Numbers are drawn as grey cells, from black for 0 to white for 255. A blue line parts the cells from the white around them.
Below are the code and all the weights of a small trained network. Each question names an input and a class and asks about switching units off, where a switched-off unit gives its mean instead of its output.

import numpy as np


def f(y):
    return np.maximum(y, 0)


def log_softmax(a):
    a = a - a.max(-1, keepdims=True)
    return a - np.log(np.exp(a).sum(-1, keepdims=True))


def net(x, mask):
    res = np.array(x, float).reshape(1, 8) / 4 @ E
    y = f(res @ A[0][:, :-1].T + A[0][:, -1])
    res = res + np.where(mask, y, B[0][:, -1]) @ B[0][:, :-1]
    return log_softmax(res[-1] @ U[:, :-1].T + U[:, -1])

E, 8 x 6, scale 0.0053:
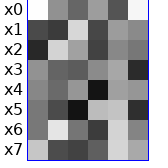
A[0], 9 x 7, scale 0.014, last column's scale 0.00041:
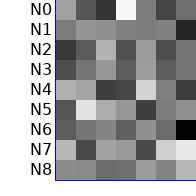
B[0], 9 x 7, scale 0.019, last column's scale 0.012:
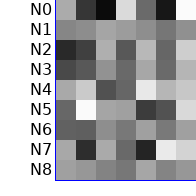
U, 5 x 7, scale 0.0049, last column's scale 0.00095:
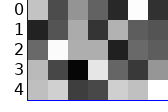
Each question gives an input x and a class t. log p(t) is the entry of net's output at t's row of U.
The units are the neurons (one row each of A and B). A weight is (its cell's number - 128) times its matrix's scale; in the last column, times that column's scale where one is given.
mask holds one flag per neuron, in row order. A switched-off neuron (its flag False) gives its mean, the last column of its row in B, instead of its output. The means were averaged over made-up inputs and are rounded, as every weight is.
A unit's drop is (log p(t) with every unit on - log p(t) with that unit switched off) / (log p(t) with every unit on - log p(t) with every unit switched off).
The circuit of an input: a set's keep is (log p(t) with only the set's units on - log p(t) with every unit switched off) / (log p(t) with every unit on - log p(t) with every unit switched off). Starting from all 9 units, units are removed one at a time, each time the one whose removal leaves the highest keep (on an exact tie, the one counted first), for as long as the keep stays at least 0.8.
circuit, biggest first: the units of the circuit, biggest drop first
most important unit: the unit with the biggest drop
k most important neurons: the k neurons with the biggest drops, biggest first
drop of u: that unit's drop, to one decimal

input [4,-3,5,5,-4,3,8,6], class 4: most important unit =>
N4
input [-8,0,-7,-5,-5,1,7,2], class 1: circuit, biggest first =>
N0, N3
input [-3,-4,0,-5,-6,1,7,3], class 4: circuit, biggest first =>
N0, N4
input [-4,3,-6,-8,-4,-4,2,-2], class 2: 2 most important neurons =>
N5, N0
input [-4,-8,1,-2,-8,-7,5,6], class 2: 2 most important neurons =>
N5, N0
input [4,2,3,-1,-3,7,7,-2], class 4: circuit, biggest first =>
N0, N4
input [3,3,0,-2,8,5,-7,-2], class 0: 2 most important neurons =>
N0, N7
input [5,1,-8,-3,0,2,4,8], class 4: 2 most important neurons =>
N4, N8
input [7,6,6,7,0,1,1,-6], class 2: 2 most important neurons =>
N0, N5
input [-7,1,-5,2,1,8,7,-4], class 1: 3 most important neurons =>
N2, N3, N6
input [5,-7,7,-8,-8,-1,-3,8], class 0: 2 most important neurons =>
N7, N0
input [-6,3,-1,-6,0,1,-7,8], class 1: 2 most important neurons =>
N0, N2
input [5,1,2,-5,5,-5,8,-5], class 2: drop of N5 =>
0.3
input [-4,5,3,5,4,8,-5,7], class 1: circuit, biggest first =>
N2
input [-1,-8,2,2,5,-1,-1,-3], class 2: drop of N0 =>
0.7
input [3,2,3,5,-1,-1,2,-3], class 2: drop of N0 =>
0.8
